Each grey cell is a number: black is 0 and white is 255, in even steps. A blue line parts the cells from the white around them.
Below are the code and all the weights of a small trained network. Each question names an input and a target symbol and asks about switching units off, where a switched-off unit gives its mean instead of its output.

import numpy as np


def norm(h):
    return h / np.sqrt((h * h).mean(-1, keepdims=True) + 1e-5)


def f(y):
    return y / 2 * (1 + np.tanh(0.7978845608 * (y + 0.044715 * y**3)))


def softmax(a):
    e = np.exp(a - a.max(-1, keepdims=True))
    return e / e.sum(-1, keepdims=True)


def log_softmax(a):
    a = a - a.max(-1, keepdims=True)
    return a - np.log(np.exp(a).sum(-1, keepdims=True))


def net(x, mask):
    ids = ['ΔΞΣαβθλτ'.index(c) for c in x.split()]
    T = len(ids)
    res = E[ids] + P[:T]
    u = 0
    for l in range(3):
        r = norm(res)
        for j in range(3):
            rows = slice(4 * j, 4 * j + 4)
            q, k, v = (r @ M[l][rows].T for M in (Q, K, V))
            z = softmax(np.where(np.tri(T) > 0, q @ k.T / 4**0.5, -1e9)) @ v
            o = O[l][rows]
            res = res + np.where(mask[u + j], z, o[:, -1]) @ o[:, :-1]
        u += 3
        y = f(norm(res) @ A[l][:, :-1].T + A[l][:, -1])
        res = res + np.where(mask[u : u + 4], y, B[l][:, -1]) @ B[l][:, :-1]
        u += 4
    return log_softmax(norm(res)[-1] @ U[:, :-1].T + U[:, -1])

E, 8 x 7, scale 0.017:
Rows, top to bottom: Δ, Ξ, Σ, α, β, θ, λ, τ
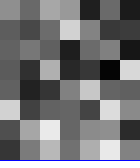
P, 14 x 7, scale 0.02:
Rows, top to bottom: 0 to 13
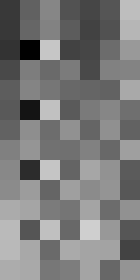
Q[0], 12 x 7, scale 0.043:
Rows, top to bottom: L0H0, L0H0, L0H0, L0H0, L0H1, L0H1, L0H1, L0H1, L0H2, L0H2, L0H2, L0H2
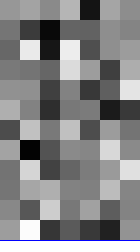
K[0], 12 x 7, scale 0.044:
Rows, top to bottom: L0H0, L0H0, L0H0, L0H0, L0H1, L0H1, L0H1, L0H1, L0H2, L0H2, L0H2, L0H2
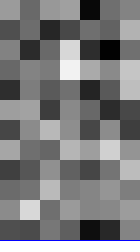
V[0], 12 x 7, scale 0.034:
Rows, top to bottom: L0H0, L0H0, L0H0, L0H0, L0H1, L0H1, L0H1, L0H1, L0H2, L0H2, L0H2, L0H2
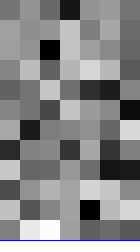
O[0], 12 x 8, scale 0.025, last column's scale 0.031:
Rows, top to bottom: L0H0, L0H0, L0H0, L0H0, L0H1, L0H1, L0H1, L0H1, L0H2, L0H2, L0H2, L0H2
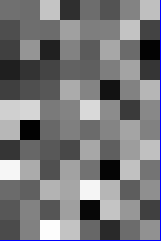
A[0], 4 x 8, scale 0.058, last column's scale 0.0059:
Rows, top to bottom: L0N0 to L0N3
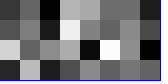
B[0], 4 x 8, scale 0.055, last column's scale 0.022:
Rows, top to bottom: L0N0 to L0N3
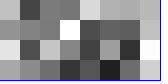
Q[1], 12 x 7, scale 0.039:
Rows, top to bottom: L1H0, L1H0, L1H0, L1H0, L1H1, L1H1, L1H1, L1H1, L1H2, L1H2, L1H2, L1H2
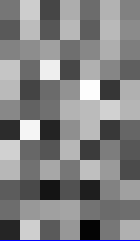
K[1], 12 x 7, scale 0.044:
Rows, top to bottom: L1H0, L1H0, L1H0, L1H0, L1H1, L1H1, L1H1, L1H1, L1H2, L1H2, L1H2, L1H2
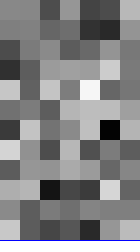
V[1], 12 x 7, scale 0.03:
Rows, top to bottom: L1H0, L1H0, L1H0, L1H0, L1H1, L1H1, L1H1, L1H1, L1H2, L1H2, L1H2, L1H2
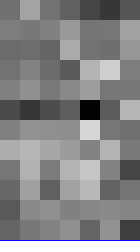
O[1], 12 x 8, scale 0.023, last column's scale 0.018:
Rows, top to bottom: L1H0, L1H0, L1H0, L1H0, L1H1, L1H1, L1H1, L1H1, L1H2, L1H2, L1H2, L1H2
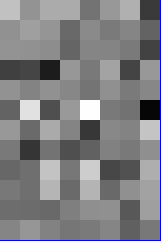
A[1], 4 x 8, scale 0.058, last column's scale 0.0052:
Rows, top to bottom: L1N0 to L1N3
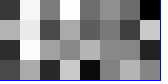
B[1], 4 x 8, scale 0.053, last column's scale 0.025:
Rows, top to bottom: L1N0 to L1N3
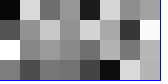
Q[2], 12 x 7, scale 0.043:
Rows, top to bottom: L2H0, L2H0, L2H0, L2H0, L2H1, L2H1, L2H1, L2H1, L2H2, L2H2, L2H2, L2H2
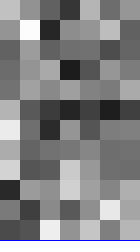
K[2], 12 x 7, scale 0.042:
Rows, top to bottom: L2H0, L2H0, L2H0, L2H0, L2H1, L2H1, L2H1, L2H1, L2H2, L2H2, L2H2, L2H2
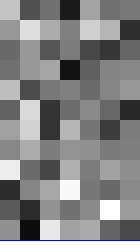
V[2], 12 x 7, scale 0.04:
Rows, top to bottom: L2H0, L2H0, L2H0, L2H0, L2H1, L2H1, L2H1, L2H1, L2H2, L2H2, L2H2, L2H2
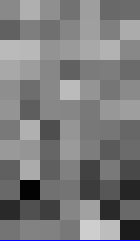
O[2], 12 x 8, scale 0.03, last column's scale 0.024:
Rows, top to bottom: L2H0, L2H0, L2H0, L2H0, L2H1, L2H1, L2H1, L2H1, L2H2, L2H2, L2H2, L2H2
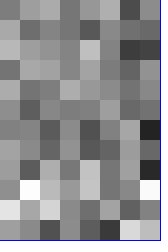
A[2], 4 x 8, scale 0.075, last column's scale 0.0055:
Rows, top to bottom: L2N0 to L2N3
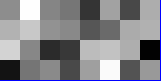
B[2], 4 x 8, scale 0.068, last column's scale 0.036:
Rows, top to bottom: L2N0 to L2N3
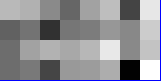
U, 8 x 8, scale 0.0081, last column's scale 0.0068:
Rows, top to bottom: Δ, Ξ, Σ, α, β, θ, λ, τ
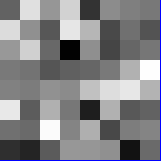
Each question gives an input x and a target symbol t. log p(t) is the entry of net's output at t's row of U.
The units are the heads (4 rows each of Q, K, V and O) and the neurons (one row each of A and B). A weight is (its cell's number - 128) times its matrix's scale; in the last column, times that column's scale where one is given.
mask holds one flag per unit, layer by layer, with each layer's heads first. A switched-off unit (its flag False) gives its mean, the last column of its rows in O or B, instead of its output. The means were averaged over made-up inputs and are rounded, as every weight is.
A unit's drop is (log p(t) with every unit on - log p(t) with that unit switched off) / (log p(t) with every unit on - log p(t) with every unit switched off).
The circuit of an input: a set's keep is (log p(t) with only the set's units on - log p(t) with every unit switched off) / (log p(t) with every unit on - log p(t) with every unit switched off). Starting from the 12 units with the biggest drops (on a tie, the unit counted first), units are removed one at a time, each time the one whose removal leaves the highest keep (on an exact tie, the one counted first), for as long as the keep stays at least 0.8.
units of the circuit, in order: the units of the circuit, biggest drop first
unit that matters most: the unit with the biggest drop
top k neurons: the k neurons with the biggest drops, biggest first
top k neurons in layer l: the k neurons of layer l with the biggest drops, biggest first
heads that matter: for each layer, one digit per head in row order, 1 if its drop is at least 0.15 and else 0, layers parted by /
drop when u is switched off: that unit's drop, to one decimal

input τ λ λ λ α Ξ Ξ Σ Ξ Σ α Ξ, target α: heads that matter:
010 / 010 / 110
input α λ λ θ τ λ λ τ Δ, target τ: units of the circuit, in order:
[L0H2; L2N3]
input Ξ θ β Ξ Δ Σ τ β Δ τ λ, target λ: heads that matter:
001 / 000 / 000
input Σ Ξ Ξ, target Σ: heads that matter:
101 / 010 / 100
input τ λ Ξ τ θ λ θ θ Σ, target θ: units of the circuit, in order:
[L0N2; L0H2]
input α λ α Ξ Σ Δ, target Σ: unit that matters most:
L0H0
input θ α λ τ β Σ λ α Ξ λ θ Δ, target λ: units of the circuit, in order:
[L0H2; L2N3]
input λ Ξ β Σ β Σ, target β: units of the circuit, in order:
[L2N2; L0H2]
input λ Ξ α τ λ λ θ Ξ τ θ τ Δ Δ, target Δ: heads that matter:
111 / 000 / 000
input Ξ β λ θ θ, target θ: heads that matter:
010 / 000 / 000
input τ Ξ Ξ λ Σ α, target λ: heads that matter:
000 / 000 / 000
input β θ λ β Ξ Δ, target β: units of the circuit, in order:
[L0H2; L2N2]
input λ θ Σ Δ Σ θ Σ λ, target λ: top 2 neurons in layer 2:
[L2N3; L2N0]
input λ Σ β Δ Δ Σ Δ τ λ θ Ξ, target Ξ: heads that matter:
100 / 000 / 000
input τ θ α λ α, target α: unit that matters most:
L0H1
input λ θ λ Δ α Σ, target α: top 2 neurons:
[L1N1; L2N3]
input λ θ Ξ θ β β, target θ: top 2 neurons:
[L0N2; L2N3]
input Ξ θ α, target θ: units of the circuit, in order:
[L0H2; L0N2]
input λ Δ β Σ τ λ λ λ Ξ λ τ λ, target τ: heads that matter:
101 / 000 / 000
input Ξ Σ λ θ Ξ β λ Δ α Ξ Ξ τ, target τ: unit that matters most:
L2N3
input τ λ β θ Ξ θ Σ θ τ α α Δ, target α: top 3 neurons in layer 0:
[L0N3; L0N1; L0N2]
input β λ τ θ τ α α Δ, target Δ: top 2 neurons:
[L1N0; L1N3]
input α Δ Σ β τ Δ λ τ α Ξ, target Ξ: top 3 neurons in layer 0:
[L0N0; L0N1; L0N2]
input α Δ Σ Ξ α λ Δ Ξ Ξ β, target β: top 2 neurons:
[L2N2; L0N0]
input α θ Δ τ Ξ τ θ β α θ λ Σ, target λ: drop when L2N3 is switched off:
0.2
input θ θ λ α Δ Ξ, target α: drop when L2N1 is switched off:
0.2
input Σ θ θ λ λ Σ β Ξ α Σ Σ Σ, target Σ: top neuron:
[L0N2]
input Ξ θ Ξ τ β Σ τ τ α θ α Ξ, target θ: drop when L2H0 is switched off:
0.1
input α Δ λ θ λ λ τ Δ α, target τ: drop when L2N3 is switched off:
0.2
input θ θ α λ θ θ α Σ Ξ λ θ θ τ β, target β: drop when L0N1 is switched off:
0.0
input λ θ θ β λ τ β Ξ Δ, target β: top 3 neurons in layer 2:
[L2N2; L2N3; L2N0]
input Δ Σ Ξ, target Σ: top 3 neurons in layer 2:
[L2N3; L2N1; L2N2]
